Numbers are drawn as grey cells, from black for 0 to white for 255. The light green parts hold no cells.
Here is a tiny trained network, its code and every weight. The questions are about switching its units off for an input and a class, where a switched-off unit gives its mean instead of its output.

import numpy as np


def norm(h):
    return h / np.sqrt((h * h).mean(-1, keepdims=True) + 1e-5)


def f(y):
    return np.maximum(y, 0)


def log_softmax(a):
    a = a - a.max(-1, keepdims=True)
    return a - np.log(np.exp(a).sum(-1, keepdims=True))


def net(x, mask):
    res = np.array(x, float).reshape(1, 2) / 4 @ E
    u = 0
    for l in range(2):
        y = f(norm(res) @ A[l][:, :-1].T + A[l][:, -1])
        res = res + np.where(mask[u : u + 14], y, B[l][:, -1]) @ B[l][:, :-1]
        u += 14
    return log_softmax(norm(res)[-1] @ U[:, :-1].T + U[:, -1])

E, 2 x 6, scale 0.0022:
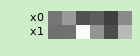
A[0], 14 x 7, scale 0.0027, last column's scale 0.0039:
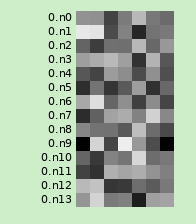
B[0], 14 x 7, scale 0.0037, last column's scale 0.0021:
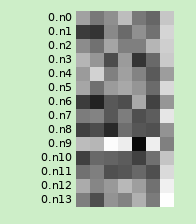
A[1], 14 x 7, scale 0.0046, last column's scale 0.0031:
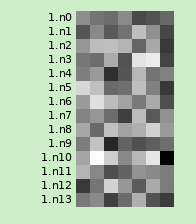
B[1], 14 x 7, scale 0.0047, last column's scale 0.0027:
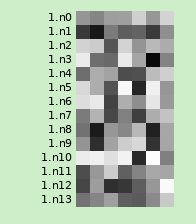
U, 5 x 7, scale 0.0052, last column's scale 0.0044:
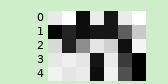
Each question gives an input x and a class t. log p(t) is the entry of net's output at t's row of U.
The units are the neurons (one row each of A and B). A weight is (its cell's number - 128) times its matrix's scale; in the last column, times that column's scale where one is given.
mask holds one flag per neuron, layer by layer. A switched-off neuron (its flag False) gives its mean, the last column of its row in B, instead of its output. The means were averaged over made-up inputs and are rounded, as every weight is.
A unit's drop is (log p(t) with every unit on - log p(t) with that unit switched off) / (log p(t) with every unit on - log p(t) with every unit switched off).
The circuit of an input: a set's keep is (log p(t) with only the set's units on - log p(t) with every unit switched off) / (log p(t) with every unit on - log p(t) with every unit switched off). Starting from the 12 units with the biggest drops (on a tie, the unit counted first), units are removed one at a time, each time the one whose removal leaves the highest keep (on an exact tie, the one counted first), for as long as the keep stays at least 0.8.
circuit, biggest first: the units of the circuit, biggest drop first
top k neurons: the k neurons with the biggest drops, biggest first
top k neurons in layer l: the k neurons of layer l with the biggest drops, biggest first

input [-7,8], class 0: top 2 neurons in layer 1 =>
1.n2, 1.n6
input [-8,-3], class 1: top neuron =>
0.n10
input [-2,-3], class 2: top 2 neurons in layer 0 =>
0.n0, 0.n5
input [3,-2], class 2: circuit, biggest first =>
0.n12, 1.n12, 0.n1
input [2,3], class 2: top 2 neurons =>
0.n3, 0.n7
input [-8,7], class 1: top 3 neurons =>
0.n11, 1.n12, 0.n12
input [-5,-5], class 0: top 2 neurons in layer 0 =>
0.n1, 0.n13
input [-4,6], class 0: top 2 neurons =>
0.n1, 1.n2
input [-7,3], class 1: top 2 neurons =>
1.n12, 0.n11
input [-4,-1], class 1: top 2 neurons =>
0.n3, 0.n7
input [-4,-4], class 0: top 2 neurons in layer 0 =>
0.n13, 0.n1
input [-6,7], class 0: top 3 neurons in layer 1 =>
1.n2, 1.n6, 1.n12
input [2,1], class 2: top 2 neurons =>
0.n3, 1.n12
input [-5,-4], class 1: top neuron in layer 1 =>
1.n2
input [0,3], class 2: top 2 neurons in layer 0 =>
0.n7, 0.n11
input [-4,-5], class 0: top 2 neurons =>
0.n1, 0.n0
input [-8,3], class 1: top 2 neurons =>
0.n11, 1.n12
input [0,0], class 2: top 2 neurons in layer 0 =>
0.n10, 0.n11
